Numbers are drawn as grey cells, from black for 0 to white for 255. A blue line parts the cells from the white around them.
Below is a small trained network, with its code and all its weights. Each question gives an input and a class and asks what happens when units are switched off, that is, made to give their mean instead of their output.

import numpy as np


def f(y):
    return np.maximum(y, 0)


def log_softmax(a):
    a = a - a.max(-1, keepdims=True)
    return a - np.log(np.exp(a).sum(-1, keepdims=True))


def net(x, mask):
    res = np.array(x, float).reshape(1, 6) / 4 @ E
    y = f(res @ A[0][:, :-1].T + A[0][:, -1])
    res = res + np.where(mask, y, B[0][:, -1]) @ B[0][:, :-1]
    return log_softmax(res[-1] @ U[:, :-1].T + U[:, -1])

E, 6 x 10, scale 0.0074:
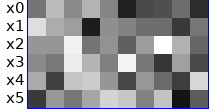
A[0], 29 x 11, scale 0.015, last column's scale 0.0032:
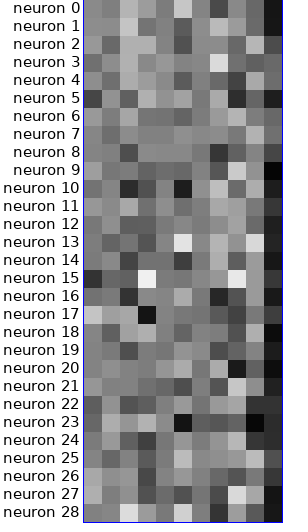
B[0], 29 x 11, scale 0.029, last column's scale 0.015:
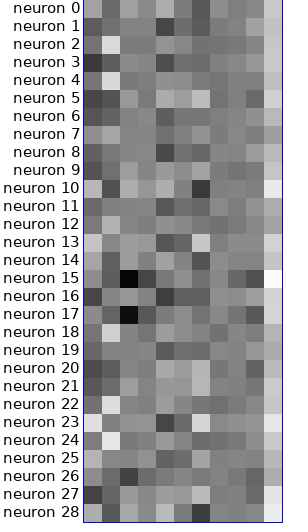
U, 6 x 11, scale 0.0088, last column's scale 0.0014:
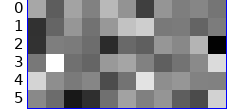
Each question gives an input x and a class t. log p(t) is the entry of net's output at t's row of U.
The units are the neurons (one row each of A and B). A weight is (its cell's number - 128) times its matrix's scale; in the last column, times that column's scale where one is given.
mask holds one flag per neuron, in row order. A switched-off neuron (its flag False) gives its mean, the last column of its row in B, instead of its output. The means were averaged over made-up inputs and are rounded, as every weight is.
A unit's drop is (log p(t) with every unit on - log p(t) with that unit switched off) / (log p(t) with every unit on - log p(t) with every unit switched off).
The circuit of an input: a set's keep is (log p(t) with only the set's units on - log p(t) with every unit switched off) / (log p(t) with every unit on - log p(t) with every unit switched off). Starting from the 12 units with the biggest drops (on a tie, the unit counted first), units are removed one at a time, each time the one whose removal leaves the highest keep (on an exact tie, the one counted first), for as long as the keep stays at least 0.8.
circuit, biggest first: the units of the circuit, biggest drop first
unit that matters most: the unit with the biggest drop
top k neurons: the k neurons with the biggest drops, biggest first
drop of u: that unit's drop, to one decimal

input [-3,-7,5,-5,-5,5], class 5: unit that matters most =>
neuron 15
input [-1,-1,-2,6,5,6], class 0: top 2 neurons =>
[neuron 28; neuron 0]
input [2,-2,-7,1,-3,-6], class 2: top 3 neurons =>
[neuron 16; neuron 8; neuron 5]
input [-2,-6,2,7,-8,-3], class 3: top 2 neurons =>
[neuron 24; neuron 22]
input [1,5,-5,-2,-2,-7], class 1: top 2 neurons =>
[neuron 27; neuron 15]
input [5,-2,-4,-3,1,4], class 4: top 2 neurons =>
[neuron 23; neuron 27]
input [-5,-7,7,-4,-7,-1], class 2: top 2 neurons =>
[neuron 3; neuron 1]
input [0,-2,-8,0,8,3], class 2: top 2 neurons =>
[neuron 16; neuron 8]
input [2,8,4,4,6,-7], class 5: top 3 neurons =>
[neuron 17; neuron 26; neuron 5]
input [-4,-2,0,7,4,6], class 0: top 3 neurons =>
[neuron 28; neuron 0; neuron 27]
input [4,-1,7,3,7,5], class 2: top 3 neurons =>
[neuron 3; neuron 1; neuron 24]
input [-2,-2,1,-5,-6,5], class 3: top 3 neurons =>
[neuron 22; neuron 24; neuron 28]
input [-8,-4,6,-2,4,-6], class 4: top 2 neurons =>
[neuron 13; neuron 25]
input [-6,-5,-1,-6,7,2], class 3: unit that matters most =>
neuron 2
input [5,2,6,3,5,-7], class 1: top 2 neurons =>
[neuron 27; neuron 21]
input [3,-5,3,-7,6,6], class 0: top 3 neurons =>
[neuron 10; neuron 14; neuron 27]
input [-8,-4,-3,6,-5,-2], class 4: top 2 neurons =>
[neuron 13; neuron 25]
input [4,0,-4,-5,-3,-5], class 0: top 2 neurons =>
[neuron 10; neuron 14]
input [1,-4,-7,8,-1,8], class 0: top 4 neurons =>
[neuron 28; neuron 0; neuron 27; neuron 21]
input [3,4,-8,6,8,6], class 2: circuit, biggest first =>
[neuron 16]
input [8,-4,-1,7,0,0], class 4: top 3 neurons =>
[neuron 23; neuron 10; neuron 14]
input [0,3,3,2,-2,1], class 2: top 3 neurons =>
[neuron 15; neuron 10; neuron 3]
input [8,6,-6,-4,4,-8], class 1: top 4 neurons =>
[neuron 27; neuron 21; neuron 9; neuron 13]
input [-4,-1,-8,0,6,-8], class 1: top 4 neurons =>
[neuron 27; neuron 21; neuron 9; neuron 1]
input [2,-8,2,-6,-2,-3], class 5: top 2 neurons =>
[neuron 15; neuron 28]
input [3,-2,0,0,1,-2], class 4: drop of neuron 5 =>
0.1
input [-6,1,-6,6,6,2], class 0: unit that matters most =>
neuron 28
